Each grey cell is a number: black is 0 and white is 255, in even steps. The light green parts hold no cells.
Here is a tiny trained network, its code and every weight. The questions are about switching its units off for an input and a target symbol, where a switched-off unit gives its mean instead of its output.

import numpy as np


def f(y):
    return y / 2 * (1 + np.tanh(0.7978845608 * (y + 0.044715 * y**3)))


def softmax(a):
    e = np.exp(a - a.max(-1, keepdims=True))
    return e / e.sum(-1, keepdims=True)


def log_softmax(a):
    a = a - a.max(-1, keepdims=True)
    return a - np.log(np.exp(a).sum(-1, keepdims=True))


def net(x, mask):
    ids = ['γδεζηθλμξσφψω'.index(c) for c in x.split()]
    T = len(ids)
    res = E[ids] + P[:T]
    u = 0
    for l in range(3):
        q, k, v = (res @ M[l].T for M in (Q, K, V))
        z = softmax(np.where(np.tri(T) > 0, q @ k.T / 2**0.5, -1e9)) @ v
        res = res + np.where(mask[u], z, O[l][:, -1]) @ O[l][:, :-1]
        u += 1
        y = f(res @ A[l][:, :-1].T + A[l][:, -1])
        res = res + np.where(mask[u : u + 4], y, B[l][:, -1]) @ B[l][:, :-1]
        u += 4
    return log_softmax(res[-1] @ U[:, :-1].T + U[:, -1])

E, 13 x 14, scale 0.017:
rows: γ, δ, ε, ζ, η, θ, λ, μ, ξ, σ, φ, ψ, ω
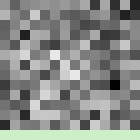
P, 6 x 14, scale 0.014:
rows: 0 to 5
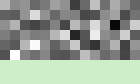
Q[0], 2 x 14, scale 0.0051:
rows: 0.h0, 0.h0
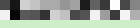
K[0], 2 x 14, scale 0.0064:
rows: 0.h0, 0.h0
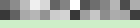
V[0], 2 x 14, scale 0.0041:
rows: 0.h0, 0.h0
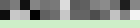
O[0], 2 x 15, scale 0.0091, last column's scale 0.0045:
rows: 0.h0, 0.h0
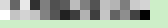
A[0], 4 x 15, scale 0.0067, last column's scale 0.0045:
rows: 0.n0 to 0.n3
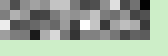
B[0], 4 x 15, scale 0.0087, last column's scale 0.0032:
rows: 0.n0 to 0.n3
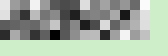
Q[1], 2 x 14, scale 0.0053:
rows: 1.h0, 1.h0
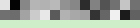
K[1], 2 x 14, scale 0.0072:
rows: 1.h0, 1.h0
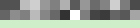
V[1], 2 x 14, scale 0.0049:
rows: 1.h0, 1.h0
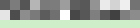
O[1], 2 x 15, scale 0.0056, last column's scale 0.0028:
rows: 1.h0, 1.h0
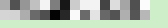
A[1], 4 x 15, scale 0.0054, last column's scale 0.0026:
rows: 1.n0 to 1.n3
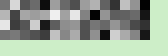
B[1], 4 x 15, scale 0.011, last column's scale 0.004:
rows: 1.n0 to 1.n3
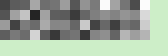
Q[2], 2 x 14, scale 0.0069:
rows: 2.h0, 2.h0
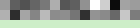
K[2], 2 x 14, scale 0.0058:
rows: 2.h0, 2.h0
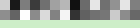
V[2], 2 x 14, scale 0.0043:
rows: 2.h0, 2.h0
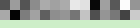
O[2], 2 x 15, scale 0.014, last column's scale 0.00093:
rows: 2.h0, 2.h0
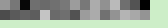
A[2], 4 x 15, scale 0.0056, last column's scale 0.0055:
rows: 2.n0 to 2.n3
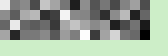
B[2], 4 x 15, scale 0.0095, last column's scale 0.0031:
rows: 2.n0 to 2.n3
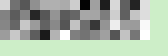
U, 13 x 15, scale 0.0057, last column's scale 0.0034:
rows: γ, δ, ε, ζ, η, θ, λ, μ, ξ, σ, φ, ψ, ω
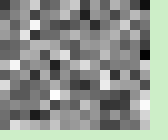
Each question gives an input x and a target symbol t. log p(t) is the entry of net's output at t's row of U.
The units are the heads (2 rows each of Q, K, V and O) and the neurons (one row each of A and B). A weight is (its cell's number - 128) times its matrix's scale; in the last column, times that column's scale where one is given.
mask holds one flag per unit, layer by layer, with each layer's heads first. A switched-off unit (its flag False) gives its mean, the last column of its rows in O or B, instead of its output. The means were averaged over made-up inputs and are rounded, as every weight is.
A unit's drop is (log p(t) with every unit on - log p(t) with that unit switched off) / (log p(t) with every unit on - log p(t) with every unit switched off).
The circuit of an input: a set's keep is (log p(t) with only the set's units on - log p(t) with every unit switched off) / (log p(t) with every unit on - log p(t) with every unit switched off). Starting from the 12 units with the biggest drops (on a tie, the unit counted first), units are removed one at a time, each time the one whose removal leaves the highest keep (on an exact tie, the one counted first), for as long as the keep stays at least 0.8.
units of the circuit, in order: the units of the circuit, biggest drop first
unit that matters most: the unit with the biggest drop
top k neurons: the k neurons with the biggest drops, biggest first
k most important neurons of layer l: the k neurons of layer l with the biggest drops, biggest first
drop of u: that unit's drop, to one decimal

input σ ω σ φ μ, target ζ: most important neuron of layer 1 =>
[1.n1]
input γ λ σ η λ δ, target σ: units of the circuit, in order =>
[1.h0, 2.h0]
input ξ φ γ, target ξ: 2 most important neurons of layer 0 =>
[0.n1, 0.n3]
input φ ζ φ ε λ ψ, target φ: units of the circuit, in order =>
[2.h0, 1.n0]
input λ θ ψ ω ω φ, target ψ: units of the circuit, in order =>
[2.h0, 0.h0, 0.n0]
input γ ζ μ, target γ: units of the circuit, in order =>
[0.h0, 2.n2, 1.n3]
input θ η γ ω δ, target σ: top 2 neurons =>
[1.n2, 0.n0]
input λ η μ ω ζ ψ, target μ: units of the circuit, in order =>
[0.n1, 1.h0, 1.n0, 0.n3]
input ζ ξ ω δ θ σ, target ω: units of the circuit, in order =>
[2.h0, 0.n1]
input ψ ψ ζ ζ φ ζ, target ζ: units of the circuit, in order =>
[2.n2, 0.h0, 1.h0]
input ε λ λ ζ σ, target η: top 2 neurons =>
[1.n1, 0.n0]
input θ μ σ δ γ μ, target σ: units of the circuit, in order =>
[1.h0, 0.n1]
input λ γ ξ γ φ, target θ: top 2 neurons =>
[2.n3, 0.n0]
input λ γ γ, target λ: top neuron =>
[0.n2]
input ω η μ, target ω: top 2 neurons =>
[0.n1, 2.n1]
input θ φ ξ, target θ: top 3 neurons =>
[1.n0, 2.n2, 0.n3]
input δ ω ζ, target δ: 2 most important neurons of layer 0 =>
[0.n0, 0.n3]
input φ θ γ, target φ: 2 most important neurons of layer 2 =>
[2.n3, 2.n2]
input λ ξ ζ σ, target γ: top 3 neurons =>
[1.n3, 0.n3, 0.n0]
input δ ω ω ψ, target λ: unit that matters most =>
0.n3
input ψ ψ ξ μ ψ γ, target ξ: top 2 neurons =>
[2.n2, 0.n1]
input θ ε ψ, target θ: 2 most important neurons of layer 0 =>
[0.n1, 0.n3]
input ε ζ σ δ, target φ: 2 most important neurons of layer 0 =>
[0.n0, 0.n3]
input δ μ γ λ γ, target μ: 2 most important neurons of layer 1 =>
[1.n1, 1.n2]
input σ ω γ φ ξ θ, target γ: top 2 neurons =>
[1.n3, 0.n3]
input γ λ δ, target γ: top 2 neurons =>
[2.n2, 0.n0]
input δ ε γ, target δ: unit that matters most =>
0.h0
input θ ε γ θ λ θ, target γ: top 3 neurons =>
[1.n3, 0.n0, 0.n3]
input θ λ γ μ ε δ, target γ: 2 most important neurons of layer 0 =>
[0.n0, 0.n2]
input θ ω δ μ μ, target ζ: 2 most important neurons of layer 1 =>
[1.n1, 1.n0]
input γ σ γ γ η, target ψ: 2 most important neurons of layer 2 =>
[2.n1, 2.n3]
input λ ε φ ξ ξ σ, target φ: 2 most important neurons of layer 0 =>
[0.n2, 0.n3]
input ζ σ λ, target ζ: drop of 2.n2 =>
0.3
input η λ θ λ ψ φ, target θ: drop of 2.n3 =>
-0.1
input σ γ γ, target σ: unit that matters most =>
1.h0
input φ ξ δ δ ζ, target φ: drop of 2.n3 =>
0.2
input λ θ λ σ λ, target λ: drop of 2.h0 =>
0.4
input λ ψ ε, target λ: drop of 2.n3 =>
0.0
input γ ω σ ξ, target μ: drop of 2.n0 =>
0.2
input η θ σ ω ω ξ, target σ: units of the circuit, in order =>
[1.h0]
